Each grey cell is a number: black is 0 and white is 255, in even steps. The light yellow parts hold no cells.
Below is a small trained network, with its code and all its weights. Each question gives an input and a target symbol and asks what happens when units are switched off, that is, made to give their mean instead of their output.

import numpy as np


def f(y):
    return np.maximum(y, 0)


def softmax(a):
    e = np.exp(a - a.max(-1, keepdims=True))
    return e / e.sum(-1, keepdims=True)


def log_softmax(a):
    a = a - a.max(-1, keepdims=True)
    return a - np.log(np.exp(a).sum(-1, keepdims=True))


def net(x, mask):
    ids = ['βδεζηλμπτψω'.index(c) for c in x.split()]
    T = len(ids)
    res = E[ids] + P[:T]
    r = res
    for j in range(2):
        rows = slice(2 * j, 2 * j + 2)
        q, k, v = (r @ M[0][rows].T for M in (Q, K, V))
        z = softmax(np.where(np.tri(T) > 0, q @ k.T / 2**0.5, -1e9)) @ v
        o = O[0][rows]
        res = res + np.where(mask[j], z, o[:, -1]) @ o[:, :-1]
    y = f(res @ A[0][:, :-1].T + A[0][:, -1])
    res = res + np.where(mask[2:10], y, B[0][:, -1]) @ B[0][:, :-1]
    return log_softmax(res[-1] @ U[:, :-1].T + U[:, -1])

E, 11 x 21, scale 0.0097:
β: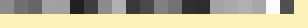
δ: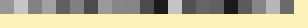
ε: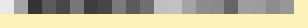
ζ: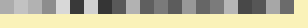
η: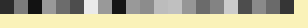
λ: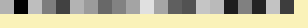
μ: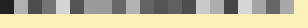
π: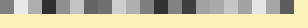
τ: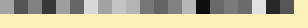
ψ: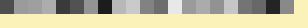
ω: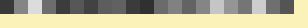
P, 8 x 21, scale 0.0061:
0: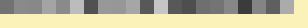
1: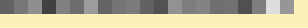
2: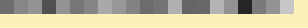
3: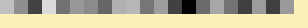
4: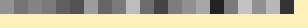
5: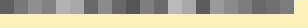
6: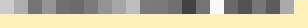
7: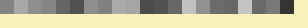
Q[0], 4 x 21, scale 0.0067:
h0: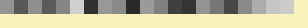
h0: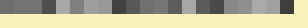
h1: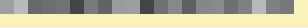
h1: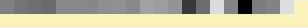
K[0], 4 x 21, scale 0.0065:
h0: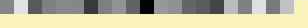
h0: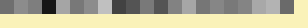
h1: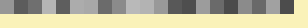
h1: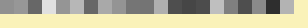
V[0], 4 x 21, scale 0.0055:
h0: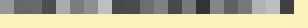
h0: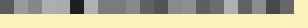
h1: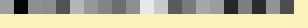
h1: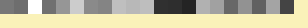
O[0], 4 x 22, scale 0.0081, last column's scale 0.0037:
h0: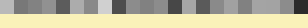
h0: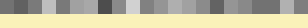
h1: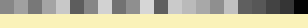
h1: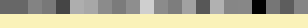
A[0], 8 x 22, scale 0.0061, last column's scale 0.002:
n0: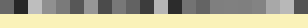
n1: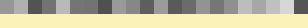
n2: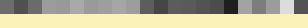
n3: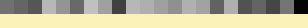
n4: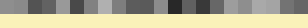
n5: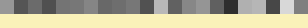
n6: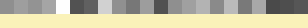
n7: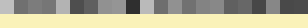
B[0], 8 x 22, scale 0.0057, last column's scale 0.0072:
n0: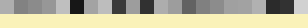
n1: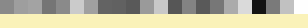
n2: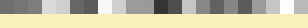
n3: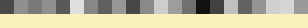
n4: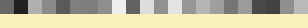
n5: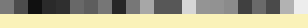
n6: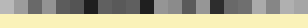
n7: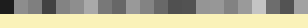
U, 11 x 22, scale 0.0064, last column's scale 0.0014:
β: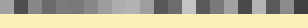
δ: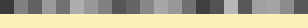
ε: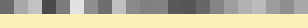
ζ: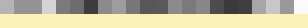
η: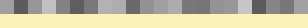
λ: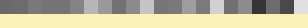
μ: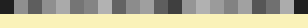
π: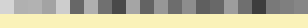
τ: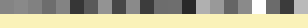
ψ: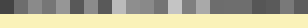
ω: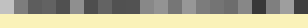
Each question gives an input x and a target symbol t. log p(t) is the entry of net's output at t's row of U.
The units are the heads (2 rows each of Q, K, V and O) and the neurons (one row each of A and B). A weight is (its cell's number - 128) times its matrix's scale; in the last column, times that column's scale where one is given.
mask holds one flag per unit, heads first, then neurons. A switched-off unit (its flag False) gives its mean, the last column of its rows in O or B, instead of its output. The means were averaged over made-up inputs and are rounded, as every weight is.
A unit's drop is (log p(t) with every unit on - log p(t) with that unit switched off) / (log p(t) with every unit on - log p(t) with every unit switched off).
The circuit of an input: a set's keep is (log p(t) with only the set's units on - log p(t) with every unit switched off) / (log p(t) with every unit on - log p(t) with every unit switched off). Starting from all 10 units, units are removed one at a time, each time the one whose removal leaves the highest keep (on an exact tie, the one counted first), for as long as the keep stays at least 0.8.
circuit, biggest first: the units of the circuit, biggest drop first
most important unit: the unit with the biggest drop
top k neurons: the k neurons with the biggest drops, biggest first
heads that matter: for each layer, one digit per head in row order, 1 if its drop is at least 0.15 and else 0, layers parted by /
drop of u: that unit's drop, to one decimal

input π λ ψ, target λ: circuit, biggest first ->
(h1)
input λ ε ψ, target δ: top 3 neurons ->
(n3 n6 n7)
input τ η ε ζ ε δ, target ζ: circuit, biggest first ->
(n2 h1)
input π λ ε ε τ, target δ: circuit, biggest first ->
(h1 n3)
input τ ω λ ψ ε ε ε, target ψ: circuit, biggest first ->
(h1 h0)
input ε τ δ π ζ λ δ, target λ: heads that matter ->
01
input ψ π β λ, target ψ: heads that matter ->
10
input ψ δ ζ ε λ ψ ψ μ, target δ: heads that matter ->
01
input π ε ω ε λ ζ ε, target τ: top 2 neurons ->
(n1 n7)
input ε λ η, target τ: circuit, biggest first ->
(h1 h0)
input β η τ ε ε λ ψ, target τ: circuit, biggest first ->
(h0 h1 n1 n6)
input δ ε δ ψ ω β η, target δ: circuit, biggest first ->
(n3 h0)
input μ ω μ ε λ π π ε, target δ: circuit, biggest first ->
(h1 n3 n6 n7)
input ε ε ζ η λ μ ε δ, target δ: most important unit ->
h1
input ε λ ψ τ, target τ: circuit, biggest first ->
(h0 n1)
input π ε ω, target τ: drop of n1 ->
0.3
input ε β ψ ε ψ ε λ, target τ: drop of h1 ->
0.3
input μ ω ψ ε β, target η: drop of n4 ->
0.6
